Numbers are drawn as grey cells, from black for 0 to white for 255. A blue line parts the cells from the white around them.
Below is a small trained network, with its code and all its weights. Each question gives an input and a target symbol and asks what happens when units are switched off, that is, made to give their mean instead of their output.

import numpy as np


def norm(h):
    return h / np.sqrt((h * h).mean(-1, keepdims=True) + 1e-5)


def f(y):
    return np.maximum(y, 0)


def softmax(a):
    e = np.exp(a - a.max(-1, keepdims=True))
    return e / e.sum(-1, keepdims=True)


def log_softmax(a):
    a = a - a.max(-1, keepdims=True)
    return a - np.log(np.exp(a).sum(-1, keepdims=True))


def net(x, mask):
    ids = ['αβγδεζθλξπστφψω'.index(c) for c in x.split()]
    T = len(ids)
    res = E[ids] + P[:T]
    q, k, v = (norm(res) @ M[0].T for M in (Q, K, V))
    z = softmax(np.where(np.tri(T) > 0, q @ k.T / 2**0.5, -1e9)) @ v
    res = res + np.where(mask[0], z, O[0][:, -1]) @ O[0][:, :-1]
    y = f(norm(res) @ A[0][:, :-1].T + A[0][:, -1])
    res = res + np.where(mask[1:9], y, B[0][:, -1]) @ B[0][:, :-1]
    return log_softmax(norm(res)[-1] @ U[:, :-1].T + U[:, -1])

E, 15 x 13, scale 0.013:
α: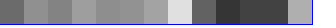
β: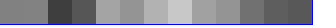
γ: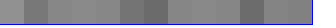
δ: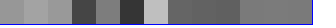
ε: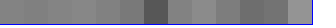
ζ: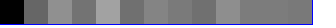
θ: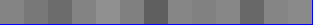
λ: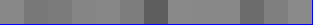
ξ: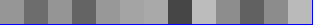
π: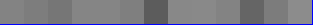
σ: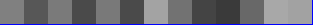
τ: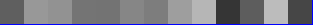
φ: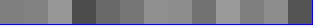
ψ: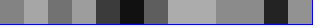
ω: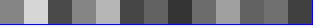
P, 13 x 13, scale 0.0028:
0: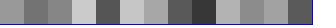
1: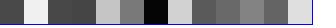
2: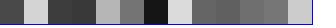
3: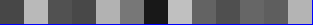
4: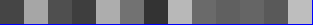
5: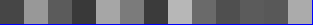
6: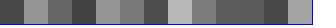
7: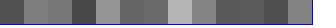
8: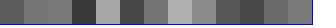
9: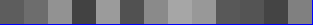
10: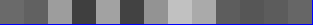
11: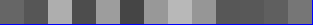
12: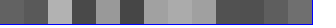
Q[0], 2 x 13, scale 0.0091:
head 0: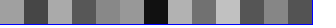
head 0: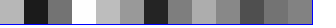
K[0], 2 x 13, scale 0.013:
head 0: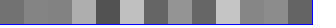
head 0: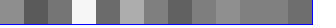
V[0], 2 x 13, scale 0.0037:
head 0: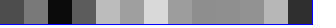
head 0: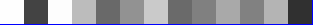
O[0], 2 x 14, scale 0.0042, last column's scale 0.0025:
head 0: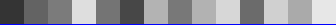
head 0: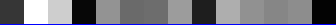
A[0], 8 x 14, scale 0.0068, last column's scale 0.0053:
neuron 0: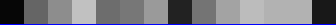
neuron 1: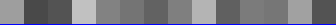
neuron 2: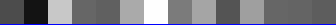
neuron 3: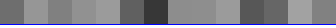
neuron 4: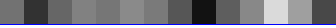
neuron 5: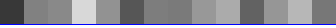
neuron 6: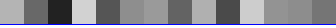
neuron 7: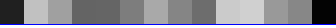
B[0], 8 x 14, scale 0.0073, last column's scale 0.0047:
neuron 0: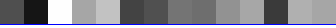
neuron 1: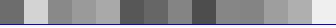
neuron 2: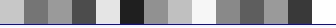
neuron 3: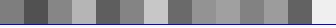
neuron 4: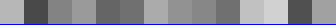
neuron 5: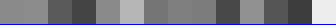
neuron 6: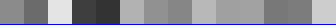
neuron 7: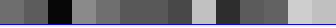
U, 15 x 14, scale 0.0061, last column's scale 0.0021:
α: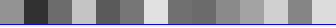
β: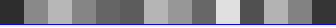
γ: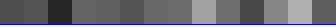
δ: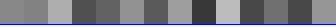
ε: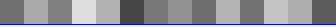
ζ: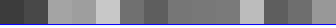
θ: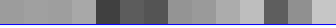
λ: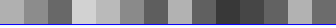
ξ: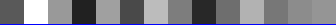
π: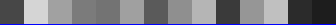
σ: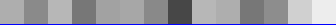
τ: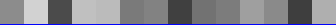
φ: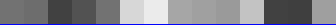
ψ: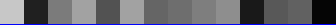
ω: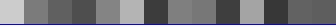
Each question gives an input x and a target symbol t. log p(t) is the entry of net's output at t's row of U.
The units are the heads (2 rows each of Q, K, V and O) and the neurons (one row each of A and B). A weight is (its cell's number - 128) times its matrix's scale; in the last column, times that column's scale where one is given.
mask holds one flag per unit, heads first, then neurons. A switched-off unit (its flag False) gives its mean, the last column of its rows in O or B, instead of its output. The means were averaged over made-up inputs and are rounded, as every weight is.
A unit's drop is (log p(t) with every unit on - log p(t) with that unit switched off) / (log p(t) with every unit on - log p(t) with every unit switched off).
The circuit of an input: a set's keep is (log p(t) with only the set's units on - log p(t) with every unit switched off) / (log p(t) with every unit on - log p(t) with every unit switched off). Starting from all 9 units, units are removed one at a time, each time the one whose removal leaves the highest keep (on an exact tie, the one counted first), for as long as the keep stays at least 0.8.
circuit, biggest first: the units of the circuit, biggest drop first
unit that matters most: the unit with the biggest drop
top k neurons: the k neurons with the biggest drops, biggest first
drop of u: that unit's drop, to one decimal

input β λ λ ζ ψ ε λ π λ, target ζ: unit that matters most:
head 0
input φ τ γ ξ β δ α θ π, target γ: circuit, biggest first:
(head 0; neuron 7; neuron 2; neuron 1)
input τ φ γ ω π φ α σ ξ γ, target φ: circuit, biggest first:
(head 0; neuron 5; neuron 3)
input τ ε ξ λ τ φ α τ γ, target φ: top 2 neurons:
(neuron 5; neuron 3)
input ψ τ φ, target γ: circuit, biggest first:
(neuron 7; neuron 2)
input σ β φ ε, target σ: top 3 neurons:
(neuron 6; neuron 1; neuron 5)
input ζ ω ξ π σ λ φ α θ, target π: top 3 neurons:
(neuron 5; neuron 1; neuron 6)
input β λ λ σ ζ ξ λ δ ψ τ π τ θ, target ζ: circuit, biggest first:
(head 0; neuron 0; neuron 5)
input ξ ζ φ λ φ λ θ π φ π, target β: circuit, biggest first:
(head 0; neuron 3; neuron 2)
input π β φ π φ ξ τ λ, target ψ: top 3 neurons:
(neuron 3; neuron 2; neuron 5)
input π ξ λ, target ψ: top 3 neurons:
(neuron 3; neuron 1; neuron 2)
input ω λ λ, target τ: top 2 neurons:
(neuron 5; neuron 1)
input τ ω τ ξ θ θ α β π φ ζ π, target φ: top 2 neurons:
(neuron 5; neuron 3)
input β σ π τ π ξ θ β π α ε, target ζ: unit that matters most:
head 0
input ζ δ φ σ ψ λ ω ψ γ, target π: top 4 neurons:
(neuron 5; neuron 1; neuron 6; neuron 2)
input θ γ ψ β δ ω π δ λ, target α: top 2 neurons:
(neuron 3; neuron 2)
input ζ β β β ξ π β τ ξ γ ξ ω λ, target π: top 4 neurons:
(neuron 5; neuron 1; neuron 6; neuron 2)
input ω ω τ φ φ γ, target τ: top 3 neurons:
(neuron 5; neuron 1; neuron 3)
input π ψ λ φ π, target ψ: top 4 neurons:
(neuron 3; neuron 1; neuron 2; neuron 5)
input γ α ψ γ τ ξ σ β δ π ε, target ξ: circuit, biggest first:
(head 0)
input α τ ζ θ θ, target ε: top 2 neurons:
(neuron 1; neuron 3)
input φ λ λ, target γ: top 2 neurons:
(neuron 7; neuron 3)
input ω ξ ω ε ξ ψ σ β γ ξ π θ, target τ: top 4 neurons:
(neuron 5; neuron 1; neuron 3; neuron 2)
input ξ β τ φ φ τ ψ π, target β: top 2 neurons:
(neuron 3; neuron 5)
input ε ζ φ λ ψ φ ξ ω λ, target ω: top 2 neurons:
(neuron 2; neuron 1)
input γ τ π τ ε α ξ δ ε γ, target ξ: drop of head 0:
0.6
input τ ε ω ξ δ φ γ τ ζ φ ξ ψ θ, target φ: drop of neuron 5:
0.7
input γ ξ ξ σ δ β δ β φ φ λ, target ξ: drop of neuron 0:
0.0
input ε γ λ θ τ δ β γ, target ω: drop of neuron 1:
0.1
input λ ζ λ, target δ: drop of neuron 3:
0.3
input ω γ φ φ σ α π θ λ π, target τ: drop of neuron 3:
0.3
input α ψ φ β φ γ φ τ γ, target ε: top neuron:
(neuron 1)
